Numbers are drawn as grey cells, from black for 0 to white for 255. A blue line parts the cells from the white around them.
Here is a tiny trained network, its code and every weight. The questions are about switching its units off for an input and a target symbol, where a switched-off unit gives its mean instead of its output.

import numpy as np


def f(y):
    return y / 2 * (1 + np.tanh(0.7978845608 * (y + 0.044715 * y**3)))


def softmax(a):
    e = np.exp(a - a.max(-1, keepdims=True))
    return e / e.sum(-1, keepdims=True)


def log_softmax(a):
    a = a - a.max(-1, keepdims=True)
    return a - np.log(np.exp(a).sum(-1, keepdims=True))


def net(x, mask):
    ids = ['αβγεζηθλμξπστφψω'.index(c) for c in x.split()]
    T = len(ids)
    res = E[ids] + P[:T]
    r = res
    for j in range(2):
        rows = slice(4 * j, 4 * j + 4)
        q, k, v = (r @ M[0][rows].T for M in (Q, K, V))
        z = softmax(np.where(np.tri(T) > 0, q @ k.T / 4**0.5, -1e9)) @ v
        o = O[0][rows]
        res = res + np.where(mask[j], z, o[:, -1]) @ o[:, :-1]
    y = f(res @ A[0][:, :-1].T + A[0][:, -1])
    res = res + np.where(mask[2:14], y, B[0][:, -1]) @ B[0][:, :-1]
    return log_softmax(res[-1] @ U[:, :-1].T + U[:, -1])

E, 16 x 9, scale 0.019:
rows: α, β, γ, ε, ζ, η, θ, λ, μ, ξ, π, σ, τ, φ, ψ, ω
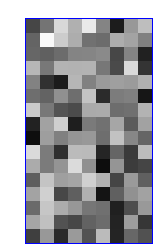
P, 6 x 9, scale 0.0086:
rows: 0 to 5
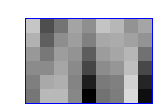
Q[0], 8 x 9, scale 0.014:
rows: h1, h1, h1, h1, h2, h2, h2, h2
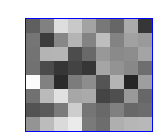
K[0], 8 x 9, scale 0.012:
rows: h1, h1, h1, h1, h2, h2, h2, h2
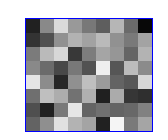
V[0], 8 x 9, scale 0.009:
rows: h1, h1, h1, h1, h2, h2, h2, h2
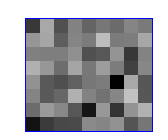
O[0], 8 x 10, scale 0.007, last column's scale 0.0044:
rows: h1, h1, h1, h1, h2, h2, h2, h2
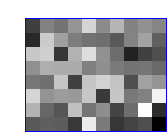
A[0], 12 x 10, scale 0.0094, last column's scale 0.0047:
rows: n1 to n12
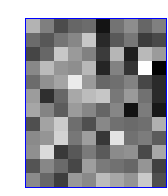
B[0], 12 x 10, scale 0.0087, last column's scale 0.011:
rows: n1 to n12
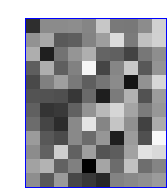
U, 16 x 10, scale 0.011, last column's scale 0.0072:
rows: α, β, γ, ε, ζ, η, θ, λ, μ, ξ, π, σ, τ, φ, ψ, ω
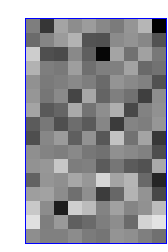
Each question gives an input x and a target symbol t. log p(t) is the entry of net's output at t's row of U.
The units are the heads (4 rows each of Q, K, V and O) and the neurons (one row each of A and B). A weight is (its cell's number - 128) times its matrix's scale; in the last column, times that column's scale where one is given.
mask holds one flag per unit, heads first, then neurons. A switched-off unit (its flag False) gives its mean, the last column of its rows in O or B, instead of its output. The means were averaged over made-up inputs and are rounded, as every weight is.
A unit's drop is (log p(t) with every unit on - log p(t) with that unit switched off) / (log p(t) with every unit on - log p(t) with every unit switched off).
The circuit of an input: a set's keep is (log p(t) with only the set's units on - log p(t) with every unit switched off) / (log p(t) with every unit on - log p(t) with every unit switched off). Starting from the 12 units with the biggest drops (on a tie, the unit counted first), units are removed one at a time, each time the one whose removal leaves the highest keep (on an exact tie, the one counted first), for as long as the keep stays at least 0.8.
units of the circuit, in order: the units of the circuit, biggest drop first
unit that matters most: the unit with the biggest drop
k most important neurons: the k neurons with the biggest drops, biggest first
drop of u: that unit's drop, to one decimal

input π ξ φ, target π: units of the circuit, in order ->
(h2; h1)
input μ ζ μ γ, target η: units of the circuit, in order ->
(h2; n6)
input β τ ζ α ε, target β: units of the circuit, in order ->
(h2; n5)
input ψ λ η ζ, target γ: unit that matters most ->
n12
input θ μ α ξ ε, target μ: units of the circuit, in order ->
(h2; n2; n5; n9)
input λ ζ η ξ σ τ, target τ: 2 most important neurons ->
(n10; n4)
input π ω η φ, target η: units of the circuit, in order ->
(h2; n8)
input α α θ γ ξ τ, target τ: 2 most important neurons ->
(n4; n10)
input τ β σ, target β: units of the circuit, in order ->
(h2; n5)
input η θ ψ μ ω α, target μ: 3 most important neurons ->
(n2; n9; n5)
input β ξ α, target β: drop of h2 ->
1.1
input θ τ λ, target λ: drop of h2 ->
0.7
